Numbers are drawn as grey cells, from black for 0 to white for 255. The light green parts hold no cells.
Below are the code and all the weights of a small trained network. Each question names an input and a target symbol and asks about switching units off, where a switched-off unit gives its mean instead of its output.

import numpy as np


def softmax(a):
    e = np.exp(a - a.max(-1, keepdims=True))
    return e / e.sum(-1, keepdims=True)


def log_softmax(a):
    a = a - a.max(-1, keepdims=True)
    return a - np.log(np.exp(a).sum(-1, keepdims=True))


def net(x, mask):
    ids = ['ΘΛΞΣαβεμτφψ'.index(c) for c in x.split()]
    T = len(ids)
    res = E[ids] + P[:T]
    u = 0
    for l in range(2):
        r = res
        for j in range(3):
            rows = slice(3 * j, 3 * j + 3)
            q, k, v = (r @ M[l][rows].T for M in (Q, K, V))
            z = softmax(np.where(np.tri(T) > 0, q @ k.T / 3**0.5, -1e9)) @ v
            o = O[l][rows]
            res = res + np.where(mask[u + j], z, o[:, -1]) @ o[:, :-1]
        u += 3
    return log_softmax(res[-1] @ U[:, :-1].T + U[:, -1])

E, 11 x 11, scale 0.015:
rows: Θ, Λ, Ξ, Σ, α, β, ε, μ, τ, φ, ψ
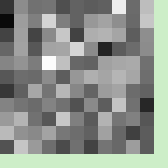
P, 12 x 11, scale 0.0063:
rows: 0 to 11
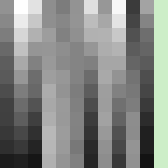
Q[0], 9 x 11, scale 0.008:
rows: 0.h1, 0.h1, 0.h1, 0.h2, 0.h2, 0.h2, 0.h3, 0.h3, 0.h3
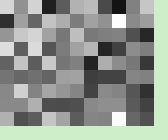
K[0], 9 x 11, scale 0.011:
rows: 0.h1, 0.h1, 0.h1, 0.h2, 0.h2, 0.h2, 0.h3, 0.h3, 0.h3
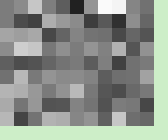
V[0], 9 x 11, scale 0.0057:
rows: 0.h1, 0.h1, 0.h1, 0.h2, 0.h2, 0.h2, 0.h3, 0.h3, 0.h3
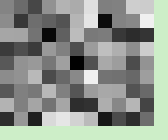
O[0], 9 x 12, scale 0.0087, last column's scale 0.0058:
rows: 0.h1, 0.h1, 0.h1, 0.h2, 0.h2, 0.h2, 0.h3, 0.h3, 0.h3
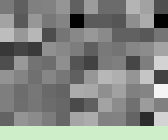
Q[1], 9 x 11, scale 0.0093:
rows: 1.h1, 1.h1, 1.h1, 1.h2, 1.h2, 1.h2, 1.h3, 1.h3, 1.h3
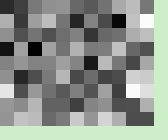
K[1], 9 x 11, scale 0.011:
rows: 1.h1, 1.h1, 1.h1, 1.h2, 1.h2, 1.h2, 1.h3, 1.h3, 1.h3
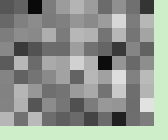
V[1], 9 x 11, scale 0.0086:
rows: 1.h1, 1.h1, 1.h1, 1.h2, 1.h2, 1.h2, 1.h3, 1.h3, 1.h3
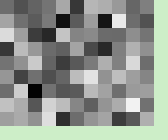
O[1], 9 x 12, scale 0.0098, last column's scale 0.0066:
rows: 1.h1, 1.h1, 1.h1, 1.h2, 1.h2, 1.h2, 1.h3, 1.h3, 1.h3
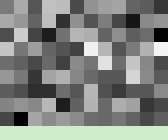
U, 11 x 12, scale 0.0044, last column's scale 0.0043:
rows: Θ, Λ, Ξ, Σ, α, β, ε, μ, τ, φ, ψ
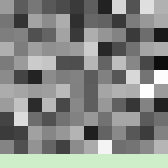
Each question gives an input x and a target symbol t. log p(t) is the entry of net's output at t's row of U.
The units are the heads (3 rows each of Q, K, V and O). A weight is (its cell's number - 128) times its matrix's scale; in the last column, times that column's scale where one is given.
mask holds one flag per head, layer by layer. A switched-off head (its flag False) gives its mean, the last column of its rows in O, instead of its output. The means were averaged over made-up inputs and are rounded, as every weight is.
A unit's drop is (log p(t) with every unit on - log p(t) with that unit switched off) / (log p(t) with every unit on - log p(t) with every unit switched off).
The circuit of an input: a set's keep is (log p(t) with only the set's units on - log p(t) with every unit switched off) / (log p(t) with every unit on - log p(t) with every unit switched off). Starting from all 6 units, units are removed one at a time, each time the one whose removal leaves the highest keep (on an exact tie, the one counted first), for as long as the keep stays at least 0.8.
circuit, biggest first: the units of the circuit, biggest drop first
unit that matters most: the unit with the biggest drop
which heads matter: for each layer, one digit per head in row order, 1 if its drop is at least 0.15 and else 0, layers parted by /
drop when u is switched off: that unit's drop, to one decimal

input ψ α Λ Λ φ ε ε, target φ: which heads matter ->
100 / 011
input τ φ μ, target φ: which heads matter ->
000 / 011
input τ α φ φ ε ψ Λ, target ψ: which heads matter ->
000 / 010
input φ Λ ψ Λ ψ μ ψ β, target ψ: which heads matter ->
000 / 010
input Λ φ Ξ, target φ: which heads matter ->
000 / 011
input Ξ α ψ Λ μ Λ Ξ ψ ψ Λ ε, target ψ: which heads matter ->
100 / 010
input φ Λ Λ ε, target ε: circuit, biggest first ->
(0.h2; 1.h3)
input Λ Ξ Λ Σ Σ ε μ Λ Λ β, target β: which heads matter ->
110 / 010
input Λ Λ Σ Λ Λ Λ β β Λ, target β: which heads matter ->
011 / 010
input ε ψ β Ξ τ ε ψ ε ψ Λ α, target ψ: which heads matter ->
100 / 010
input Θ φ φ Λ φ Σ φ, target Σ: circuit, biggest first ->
(1.h2)
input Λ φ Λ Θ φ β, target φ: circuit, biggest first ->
(1.h2; 1.h3)
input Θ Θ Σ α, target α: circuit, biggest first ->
(1.h3; 0.h2)
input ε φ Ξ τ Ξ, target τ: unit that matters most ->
1.h1
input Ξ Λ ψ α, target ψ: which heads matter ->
000 / 010
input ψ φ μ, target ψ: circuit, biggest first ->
(1.h2; 0.h1)
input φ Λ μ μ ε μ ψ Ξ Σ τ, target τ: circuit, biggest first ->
(1.h1; 1.h3)
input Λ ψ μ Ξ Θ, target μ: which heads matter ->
010 / 100
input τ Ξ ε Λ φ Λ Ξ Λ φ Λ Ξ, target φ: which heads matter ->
000 / 010
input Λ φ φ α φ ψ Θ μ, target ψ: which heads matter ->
100 / 010
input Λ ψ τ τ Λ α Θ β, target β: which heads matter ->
010 / 010
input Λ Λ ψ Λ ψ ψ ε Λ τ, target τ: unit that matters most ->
0.h2
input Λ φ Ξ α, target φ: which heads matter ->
100 / 011
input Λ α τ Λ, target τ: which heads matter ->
000 / 100
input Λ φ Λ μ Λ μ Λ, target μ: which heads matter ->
000 / 100
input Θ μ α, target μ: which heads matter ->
100 / 100
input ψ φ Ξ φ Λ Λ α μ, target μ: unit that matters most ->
1.h1
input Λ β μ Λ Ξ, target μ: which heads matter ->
000 / 101
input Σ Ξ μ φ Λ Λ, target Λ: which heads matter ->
110 / 001
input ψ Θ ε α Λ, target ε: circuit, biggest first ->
(0.h1; 1.h3)
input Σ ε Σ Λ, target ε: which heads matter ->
101 / 001
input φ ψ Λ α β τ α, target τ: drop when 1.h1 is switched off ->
0.5
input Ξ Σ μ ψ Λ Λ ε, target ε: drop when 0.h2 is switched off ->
0.1
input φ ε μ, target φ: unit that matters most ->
0.h1
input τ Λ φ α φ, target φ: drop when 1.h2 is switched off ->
0.5
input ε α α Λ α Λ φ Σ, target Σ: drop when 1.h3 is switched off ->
0.0
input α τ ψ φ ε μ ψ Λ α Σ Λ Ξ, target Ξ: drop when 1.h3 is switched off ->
0.3
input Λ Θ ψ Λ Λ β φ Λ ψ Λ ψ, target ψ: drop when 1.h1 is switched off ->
0.1
